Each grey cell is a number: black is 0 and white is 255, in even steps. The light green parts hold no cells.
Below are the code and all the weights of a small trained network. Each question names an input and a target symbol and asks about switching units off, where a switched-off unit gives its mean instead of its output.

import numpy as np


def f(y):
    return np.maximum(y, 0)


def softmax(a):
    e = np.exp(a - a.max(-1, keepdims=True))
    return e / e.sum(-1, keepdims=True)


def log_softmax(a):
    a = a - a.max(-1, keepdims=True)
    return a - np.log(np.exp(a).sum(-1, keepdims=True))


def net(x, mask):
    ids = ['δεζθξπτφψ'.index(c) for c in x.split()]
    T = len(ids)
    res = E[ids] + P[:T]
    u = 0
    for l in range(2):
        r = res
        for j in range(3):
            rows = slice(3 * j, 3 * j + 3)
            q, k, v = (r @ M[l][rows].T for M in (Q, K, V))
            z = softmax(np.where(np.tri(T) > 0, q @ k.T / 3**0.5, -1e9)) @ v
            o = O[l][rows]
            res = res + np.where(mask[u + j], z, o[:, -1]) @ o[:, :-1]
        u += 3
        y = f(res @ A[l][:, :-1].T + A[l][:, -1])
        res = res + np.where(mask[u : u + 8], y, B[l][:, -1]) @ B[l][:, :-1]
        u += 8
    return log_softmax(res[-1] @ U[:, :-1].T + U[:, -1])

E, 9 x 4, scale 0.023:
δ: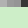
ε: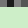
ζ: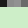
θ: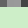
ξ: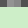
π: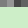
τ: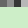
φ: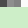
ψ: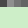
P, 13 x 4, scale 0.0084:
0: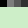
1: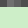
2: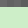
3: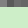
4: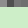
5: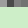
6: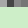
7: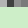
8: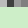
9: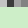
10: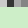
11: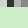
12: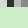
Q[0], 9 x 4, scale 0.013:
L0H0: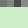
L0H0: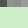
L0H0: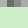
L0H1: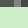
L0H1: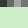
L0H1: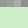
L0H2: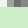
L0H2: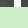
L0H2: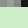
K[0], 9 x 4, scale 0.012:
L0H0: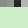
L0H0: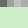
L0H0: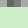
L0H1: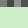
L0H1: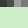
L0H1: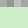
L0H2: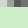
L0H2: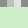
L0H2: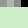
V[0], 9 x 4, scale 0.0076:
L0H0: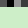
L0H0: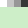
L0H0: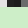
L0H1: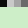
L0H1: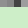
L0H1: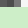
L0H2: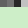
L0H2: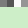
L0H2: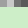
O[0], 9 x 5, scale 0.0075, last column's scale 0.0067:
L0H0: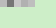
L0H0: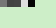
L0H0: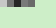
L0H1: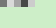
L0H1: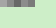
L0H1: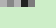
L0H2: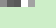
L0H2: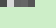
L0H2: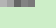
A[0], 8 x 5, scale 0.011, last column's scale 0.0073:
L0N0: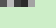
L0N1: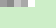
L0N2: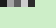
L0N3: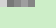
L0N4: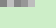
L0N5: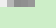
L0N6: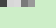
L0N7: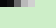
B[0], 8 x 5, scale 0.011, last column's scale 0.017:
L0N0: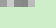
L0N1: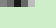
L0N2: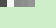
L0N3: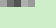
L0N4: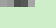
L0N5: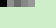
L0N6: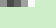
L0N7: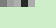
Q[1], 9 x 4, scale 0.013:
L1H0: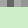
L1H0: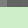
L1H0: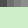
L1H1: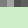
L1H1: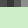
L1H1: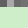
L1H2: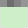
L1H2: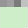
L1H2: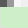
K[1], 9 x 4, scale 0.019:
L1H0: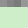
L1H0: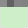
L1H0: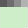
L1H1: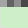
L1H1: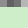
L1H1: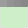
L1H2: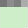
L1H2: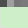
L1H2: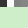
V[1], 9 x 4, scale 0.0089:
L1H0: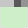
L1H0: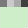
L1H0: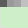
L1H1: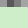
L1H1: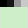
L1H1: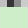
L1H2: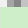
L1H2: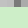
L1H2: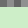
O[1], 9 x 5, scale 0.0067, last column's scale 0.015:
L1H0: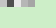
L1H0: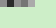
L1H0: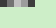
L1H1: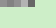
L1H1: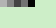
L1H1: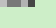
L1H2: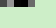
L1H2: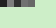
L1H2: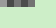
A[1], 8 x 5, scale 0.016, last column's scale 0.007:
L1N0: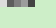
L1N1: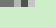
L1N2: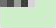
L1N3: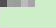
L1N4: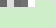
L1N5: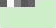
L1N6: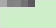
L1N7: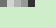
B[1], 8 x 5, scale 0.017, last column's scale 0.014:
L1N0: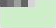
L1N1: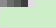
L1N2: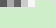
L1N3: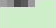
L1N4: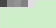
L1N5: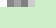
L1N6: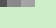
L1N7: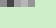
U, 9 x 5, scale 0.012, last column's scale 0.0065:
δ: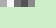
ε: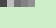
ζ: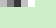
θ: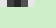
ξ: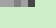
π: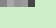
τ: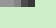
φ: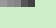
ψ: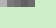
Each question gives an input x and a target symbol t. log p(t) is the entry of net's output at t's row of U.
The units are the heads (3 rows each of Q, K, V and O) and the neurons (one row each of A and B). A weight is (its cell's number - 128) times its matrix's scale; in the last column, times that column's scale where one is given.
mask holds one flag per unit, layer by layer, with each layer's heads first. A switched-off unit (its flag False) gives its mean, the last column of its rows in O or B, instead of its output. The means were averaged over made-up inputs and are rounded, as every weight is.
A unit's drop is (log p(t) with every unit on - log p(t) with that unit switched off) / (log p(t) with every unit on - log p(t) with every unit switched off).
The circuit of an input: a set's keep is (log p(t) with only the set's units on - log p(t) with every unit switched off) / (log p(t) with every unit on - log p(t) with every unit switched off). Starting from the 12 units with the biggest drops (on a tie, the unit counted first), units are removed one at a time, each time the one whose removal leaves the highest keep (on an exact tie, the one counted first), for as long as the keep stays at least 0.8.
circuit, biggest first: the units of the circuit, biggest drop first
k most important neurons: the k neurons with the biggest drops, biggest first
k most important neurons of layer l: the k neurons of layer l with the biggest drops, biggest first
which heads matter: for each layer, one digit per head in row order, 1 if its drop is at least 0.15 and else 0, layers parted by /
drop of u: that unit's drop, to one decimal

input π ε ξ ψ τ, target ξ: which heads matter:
000 / 001
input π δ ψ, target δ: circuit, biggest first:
[L1N5, L0N0]
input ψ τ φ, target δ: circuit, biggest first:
[L0N2, L1N3]
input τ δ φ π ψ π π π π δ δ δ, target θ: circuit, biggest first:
[L0H0]
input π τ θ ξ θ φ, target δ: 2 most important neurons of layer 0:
[L0N2, L0N1]
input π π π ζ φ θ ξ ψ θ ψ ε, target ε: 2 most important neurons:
[L1N2, L1N5]
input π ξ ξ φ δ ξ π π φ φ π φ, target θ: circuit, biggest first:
[L1N2, L0N1]
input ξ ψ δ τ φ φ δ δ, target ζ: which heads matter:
111 / 000
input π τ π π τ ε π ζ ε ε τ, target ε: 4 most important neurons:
[L1N0, L1N5, L1N1, L0N5]
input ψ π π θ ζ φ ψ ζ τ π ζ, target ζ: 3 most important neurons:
[L0N6, L0N5, L1N4]
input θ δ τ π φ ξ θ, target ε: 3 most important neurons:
[L1N5, L1N2, L0N0]
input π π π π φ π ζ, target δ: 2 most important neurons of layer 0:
[L0N0, L0N3]
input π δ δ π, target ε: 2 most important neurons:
[L0N6, L1N5]
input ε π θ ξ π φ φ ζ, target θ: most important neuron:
[L1N1]
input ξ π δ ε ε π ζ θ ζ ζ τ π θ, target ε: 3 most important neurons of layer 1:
[L1N5, L1N1, L1N6]
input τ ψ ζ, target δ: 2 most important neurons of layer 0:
[L0N0, L0N2]
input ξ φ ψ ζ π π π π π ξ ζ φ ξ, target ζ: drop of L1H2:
0.2
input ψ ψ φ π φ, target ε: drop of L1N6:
-0.1
